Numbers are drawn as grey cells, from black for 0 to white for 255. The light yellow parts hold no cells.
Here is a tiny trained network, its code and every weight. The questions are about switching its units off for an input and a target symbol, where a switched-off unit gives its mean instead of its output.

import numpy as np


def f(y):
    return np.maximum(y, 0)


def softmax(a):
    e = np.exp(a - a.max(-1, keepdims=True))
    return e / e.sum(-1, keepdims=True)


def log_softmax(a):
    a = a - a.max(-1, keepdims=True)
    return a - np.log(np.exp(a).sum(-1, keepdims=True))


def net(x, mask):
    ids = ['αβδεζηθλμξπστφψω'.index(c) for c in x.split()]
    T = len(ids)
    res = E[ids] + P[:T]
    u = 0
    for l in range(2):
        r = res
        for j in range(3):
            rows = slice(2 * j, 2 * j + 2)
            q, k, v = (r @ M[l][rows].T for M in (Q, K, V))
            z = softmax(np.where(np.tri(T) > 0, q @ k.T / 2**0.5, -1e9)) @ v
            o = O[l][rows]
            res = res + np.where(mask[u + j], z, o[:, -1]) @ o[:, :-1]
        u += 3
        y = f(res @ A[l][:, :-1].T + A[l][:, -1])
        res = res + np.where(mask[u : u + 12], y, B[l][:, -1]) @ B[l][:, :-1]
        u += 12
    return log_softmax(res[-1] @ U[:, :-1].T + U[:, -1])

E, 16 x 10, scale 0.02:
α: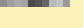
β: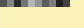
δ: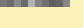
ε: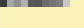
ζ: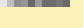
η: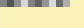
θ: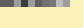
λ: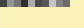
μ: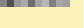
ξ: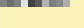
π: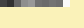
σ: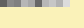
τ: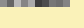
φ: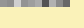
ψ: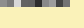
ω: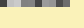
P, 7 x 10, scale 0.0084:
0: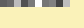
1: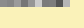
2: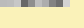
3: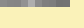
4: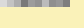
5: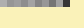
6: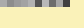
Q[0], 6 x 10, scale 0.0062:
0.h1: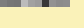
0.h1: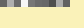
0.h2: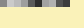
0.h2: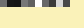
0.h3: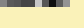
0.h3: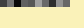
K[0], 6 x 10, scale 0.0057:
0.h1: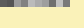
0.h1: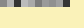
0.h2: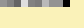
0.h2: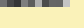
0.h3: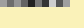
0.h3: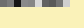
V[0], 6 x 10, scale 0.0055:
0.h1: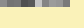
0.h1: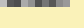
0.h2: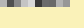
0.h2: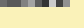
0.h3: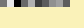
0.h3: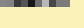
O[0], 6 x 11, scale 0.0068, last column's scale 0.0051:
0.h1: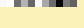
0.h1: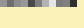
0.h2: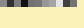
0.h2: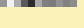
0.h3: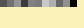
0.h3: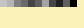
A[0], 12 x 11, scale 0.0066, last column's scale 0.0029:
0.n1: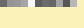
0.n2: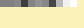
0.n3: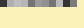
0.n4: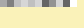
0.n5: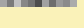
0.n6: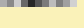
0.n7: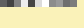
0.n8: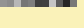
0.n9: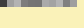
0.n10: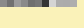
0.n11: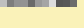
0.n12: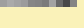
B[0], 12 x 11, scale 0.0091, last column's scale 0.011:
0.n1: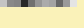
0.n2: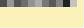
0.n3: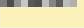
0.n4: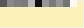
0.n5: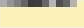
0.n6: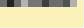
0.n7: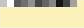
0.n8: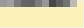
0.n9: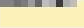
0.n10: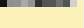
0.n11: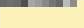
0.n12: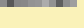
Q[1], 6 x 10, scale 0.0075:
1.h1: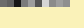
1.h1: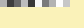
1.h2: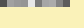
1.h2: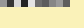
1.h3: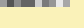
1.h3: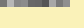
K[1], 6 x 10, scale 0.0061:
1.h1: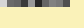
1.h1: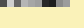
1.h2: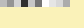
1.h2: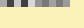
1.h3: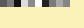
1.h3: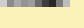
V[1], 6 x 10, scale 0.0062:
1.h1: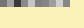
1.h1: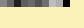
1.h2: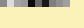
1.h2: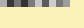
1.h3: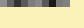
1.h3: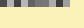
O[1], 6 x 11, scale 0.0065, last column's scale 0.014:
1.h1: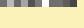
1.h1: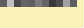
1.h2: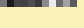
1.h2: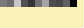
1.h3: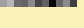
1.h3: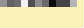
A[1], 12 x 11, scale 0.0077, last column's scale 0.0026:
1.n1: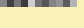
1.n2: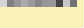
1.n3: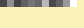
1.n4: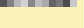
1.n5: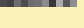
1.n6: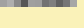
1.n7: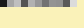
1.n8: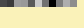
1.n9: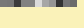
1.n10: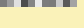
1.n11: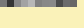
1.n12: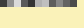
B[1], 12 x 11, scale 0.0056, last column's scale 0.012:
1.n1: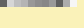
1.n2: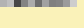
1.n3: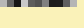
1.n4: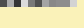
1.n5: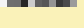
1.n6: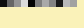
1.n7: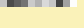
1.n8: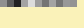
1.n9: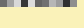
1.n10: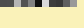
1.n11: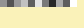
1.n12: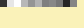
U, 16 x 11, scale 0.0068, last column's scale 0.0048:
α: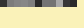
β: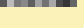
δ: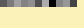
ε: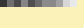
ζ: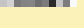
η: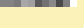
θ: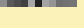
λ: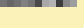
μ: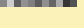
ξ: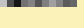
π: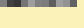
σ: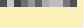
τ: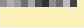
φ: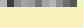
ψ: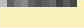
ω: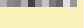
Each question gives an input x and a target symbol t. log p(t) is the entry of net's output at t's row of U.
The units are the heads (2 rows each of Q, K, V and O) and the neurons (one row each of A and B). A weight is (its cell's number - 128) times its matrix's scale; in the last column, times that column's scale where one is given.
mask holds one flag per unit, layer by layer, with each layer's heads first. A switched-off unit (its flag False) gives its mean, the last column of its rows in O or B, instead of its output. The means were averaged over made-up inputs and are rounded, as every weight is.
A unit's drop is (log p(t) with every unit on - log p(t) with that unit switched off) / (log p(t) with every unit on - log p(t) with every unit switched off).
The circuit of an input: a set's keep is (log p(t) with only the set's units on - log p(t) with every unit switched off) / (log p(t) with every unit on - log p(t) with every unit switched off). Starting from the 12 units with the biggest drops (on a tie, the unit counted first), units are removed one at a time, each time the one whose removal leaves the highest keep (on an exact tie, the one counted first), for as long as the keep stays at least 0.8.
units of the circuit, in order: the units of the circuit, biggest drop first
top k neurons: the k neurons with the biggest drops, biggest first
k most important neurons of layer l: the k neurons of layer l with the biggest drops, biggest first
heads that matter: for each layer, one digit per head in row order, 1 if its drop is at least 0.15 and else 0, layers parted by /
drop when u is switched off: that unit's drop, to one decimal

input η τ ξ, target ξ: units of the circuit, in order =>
1.h2, 0.n7, 1.n1
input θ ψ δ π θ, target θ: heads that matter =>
010 / 001
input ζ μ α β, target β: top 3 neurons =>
0.n4, 1.n9, 0.n3
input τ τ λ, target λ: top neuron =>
1.n7
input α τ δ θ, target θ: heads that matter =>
000 / 001
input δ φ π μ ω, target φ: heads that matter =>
000 / 101
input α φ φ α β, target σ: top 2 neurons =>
0.n4, 1.n9
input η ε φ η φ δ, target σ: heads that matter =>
001 / 111
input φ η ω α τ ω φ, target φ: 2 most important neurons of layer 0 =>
0.n10, 0.n3
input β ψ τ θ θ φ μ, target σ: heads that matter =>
000 / 011
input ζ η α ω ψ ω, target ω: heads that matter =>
000 / 000
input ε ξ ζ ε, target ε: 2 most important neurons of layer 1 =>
1.n7, 1.n5
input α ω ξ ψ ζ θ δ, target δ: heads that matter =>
010 / 010
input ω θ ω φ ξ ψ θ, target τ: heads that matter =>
000 / 100
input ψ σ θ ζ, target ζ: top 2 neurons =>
1.n7, 0.n2
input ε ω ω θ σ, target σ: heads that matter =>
100 / 010
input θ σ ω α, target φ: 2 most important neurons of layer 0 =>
0.n10, 0.n7
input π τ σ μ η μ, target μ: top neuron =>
0.n7
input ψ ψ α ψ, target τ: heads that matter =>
000 / 101
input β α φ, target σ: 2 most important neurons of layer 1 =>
1.n4, 1.n3
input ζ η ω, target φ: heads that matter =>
000 / 100
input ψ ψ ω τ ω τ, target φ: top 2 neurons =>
0.n9, 0.n3
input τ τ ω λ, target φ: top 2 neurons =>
0.n10, 1.n7
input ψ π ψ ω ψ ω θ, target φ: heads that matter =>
000 / 101
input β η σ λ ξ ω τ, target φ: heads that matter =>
001 / 101
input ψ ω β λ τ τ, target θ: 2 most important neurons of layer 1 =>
1.n11, 1.n7
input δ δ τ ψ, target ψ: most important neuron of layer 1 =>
1.n4
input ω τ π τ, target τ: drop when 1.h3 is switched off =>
0.3
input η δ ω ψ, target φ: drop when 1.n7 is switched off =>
-0.2
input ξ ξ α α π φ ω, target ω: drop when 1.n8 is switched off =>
0.0
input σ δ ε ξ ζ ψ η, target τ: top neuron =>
0.n8
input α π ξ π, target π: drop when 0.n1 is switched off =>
0.2
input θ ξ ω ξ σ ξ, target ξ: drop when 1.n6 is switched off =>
0.1
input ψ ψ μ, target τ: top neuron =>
0.n7
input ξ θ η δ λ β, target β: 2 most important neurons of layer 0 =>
0.n4, 0.n10
